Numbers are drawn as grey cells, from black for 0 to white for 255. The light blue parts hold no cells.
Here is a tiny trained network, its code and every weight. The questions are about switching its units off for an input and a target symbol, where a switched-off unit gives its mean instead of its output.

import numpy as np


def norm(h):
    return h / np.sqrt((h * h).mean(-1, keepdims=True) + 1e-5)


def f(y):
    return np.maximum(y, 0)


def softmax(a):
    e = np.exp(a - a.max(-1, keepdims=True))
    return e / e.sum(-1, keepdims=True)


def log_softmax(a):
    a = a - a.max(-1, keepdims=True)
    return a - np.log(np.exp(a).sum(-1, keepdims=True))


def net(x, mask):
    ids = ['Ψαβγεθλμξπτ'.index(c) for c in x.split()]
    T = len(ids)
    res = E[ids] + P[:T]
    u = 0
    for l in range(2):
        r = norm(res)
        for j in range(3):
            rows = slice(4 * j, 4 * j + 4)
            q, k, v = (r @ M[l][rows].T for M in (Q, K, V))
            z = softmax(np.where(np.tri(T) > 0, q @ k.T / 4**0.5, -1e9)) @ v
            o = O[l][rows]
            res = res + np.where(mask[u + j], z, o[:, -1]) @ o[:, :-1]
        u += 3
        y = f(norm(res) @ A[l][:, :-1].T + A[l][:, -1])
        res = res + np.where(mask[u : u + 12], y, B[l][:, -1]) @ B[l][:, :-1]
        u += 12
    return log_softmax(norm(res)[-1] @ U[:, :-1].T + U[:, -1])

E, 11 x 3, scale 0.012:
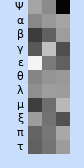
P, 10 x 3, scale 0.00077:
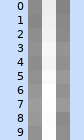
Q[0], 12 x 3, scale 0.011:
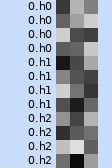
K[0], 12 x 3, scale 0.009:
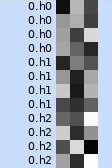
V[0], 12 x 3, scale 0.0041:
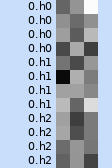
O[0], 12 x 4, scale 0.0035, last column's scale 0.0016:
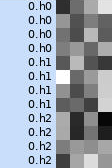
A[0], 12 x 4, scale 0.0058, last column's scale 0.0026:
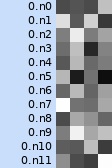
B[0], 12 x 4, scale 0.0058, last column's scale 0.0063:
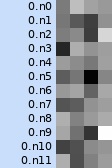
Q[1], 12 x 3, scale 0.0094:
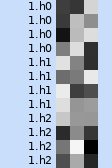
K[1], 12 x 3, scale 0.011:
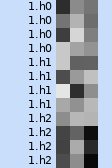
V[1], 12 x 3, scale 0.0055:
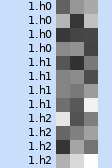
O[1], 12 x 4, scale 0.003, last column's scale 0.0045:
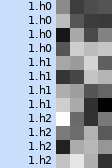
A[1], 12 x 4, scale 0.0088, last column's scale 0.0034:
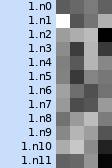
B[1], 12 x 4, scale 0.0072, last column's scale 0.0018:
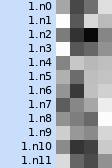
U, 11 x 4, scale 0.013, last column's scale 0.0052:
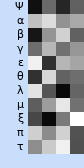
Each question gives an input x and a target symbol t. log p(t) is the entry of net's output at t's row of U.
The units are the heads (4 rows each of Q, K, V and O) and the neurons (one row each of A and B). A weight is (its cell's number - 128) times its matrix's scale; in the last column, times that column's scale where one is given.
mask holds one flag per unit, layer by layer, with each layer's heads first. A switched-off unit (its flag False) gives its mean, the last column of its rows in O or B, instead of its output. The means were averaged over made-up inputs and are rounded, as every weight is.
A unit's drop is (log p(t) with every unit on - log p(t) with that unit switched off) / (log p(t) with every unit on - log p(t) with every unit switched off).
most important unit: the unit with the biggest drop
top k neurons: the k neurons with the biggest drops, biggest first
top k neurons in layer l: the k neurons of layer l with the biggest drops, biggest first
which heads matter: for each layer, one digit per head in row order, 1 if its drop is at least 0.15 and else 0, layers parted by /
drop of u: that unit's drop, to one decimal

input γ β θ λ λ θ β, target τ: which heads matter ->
010 / 011
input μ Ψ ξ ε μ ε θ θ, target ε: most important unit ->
0.h2
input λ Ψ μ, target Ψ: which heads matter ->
100 / 110
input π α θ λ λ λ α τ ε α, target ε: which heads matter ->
001 / 001
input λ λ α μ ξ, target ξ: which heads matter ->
000 / 000
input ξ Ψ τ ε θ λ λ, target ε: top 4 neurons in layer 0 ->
[0.n9; 0.n3; 0.n11; 0.n10]
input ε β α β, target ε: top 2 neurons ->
[0.n2; 0.n9]
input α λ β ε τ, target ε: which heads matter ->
000 / 100
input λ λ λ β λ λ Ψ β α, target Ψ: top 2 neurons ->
[0.n9; 0.n2]
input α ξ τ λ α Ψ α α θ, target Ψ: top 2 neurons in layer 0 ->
[0.n2; 0.n8]
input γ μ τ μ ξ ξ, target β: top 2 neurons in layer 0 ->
[0.n9; 0.n3]
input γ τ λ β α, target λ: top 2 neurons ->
[1.n10; 1.n2]
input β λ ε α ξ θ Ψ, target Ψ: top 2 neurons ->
[0.n3; 0.n11]
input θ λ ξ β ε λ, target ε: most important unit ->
0.h2
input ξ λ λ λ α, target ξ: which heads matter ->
011 / 111
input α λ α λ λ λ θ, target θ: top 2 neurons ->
[0.n11; 0.n2]
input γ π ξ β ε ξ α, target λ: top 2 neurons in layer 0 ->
[0.n0; 0.n10]
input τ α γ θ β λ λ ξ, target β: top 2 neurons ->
[0.n9; 0.n0]
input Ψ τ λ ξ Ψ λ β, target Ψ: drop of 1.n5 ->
0.2
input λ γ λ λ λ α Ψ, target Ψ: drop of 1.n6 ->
0.0
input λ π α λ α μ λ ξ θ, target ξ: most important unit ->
1.h1
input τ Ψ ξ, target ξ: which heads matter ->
001 / 000
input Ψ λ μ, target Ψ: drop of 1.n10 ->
0.1
